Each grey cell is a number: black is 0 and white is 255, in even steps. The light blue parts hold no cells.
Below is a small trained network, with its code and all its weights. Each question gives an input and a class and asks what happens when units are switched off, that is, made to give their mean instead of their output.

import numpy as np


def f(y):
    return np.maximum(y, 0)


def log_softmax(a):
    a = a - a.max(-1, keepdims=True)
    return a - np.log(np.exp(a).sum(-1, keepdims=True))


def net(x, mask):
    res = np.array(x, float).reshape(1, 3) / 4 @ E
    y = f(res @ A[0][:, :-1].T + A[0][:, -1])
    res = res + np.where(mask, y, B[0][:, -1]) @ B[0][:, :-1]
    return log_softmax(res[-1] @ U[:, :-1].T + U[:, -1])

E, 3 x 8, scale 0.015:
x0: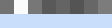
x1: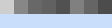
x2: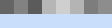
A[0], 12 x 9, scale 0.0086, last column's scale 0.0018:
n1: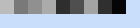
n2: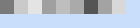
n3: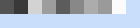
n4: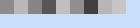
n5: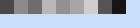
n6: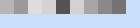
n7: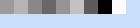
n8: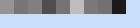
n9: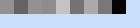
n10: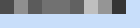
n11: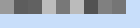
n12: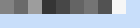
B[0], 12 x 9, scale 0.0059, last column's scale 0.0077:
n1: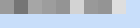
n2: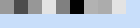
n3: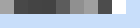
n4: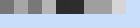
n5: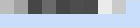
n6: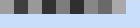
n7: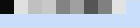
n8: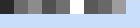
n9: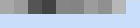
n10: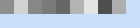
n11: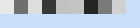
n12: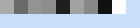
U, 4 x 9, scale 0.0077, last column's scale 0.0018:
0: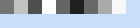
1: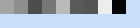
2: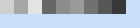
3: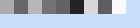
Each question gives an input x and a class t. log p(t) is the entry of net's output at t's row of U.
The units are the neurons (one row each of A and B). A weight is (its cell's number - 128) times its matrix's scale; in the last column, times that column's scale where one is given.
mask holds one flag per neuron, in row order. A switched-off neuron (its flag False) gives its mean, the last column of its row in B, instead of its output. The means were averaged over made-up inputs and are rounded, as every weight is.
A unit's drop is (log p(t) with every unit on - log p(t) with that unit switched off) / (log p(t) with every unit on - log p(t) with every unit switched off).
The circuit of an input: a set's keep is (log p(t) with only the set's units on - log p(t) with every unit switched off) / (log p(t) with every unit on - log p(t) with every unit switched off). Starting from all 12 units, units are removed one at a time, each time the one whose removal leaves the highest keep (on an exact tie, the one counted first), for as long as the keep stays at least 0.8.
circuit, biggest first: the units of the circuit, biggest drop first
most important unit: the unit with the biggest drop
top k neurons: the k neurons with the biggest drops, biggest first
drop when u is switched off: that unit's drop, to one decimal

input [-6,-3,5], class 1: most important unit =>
n5
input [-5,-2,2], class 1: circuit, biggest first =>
n12, n5
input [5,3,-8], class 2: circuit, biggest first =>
n1, n2
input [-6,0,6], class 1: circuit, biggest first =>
n5, n12
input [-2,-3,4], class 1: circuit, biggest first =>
n12, n5, n7
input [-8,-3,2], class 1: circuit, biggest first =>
n5, n12
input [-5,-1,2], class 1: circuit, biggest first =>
n12, n5
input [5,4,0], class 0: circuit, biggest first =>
n11, n7
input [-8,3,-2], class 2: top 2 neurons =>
n11, n2
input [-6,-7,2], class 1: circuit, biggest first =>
n5, n12
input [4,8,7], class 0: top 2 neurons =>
n7, n4
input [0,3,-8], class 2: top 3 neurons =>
n1, n2, n4
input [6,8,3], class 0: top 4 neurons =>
n7, n11, n4, n3
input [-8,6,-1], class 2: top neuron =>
n11
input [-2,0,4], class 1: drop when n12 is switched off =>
0.4
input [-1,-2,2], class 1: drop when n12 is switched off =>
0.5
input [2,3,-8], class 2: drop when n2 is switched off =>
0.2
